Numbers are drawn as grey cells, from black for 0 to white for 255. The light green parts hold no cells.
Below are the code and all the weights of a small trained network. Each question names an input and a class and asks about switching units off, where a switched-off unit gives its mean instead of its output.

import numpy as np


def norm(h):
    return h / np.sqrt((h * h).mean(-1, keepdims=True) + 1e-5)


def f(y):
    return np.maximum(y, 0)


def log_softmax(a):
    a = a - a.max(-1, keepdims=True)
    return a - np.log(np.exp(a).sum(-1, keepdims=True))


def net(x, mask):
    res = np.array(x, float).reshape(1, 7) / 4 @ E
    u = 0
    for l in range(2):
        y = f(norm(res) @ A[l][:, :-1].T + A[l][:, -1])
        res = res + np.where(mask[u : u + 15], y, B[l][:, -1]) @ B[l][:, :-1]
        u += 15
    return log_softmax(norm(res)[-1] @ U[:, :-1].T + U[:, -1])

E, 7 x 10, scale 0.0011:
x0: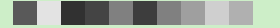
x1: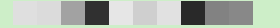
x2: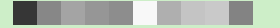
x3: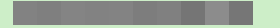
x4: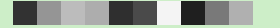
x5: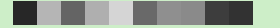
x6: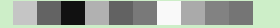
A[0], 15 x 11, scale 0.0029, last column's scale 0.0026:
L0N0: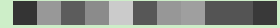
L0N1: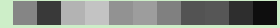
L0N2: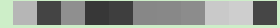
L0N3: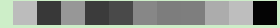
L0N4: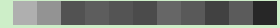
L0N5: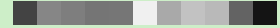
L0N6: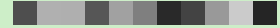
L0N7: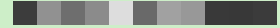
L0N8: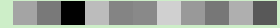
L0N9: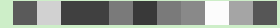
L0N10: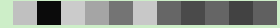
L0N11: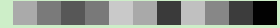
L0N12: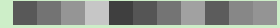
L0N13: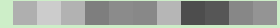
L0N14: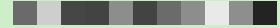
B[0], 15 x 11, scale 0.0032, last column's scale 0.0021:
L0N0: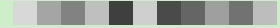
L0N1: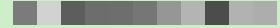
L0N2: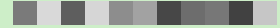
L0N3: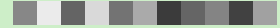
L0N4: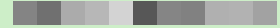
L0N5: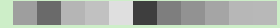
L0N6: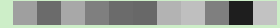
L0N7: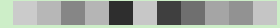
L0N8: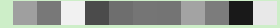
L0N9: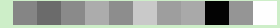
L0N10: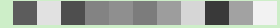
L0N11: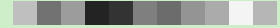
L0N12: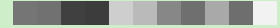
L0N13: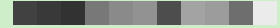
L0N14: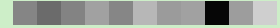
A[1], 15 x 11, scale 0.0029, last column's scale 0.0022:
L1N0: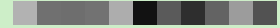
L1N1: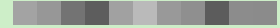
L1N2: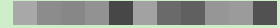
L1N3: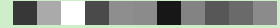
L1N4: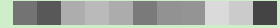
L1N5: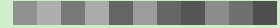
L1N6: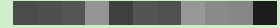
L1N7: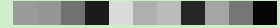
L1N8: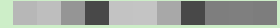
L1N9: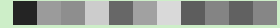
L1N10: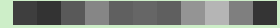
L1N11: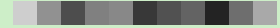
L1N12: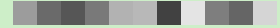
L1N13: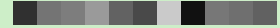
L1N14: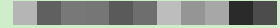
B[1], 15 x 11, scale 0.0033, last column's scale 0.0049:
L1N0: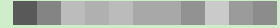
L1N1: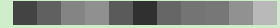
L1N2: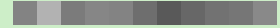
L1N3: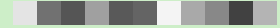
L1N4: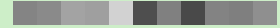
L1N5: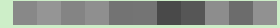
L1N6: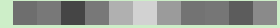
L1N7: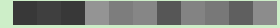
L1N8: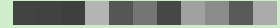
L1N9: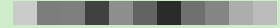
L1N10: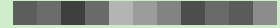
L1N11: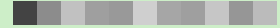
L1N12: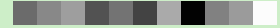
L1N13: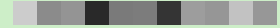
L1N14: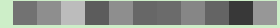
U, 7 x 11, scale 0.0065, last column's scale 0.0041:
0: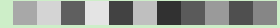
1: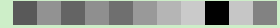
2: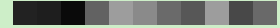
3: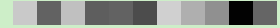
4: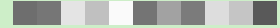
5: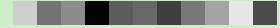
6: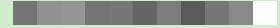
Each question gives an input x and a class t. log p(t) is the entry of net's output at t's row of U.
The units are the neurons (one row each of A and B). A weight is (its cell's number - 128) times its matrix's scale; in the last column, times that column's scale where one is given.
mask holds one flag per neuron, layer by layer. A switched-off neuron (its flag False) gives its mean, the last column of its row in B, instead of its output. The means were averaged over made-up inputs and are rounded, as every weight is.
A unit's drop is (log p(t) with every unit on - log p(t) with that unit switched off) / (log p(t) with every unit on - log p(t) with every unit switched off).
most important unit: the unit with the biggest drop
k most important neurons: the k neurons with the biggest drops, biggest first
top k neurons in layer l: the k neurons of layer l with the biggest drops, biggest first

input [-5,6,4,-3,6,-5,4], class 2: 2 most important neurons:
(L0N13; L1N8)
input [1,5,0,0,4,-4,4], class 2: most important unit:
L0N13
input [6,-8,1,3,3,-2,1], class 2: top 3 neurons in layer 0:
(L0N12; L0N10; L0N1)
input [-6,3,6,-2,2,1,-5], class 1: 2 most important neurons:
(L0N10; L0N1)
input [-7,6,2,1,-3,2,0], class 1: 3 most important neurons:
(L0N10; L0N1; L0N12)
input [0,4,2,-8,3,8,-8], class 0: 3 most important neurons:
(L0N7; L0N0; L0N8)
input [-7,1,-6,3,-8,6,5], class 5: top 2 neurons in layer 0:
(L0N11; L0N9)
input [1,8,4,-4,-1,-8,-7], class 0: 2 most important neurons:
(L0N2; L0N3)
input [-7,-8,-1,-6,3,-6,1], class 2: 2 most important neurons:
(L0N12; L0N9)
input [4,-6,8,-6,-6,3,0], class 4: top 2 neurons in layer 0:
(L0N5; L0N13)
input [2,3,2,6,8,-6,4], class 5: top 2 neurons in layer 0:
(L0N7; L0N0)
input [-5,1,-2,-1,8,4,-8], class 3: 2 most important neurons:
(L1N3; L0N6)
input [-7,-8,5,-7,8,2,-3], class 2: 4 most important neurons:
(L0N12; L0N9; L1N10; L0N14)
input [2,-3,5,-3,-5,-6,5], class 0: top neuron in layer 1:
(L1N9)
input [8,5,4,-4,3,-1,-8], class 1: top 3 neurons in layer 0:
(L0N9; L0N14; L0N8)
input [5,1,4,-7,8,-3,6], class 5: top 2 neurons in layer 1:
(L1N9; L1N3)
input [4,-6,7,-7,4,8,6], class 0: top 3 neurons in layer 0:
(L0N0; L0N7; L0N13)
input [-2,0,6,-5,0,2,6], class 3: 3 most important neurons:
(L0N8; L1N11; L1N14)
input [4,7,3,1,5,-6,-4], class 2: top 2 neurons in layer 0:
(L0N13; L0N7)
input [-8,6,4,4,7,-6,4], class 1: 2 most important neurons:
(L0N10; L1N12)
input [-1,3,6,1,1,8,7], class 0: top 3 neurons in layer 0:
(L0N7; L0N0; L0N6)
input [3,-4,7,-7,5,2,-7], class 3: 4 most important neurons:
(L1N3; L0N6; L1N11; L0N13)
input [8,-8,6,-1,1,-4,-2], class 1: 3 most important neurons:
(L0N9; L0N14; L0N13)
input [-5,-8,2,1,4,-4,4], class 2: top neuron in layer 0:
(L0N12)
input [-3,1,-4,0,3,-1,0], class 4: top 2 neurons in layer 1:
(L1N11; L1N8)
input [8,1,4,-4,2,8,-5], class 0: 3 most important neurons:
(L0N0; L0N7; L0N10)
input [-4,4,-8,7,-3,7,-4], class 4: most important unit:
L1N11
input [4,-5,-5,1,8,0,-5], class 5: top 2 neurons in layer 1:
(L1N13; L1N12)
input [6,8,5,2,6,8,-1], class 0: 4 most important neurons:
(L0N7; L0N0; L0N12; L1N12)
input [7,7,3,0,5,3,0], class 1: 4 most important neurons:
(L0N9; L0N14; L0N12; L1N12)
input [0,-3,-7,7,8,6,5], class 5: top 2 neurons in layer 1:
(L1N13; L1N9)
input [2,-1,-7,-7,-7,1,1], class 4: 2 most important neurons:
(L1N0; L1N11)
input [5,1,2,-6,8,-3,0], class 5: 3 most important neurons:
(L1N9; L0N10; L1N13)
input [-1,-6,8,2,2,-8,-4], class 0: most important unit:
L0N2
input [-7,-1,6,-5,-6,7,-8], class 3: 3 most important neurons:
(L1N3; L0N9; L0N2)
